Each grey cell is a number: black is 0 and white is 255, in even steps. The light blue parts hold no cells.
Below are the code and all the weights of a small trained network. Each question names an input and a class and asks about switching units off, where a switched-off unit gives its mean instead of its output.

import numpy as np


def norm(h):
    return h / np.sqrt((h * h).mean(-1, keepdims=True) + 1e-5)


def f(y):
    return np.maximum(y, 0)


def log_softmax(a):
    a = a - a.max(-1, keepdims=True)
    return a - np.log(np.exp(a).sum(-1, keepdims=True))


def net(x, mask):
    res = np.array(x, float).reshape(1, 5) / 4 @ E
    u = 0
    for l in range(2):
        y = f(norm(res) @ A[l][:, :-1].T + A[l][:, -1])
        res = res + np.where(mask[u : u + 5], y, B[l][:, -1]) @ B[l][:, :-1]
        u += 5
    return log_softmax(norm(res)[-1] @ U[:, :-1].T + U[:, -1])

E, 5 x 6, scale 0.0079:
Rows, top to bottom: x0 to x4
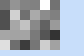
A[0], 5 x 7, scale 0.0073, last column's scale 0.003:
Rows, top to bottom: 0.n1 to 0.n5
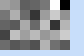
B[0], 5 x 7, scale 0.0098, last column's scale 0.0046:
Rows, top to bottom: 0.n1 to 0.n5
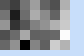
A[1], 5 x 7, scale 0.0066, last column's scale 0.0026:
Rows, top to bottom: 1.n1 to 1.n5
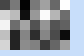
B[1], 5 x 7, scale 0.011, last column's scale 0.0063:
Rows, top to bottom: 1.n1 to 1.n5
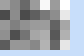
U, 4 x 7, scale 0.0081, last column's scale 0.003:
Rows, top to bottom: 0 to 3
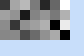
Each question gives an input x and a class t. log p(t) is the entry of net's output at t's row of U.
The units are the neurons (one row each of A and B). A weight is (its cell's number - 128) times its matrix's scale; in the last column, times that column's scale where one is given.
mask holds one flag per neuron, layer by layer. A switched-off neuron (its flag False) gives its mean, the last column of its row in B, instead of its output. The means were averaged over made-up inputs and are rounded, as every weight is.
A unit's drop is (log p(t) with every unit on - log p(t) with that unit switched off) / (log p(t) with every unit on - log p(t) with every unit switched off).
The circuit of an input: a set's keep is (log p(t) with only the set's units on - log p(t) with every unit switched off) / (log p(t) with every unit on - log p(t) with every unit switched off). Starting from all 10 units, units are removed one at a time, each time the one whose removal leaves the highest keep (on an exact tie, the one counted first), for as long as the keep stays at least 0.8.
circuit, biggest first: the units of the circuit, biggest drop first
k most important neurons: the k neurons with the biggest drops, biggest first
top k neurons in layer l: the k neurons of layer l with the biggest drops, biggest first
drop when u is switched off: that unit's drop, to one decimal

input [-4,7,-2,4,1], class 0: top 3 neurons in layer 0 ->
(0.n5; 0.n3; 0.n2)
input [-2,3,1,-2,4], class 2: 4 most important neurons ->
(0.n1; 0.n2; 0.n5; 1.n2)
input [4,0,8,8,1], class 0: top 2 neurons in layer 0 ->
(0.n2; 0.n4)
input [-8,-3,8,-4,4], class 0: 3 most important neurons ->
(1.n1; 0.n3; 1.n4)
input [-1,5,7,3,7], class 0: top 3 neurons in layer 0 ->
(0.n4; 0.n5; 0.n3)
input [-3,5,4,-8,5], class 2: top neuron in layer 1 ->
(1.n2)
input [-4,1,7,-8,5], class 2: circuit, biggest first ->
(0.n1; 0.n2)
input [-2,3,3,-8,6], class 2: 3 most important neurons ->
(0.n1; 0.n2; 1.n2)
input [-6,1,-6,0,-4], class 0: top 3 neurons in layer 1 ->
(1.n1; 1.n4; 1.n3)
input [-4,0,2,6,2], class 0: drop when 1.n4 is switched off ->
0.1
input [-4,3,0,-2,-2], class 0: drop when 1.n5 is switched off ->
0.0
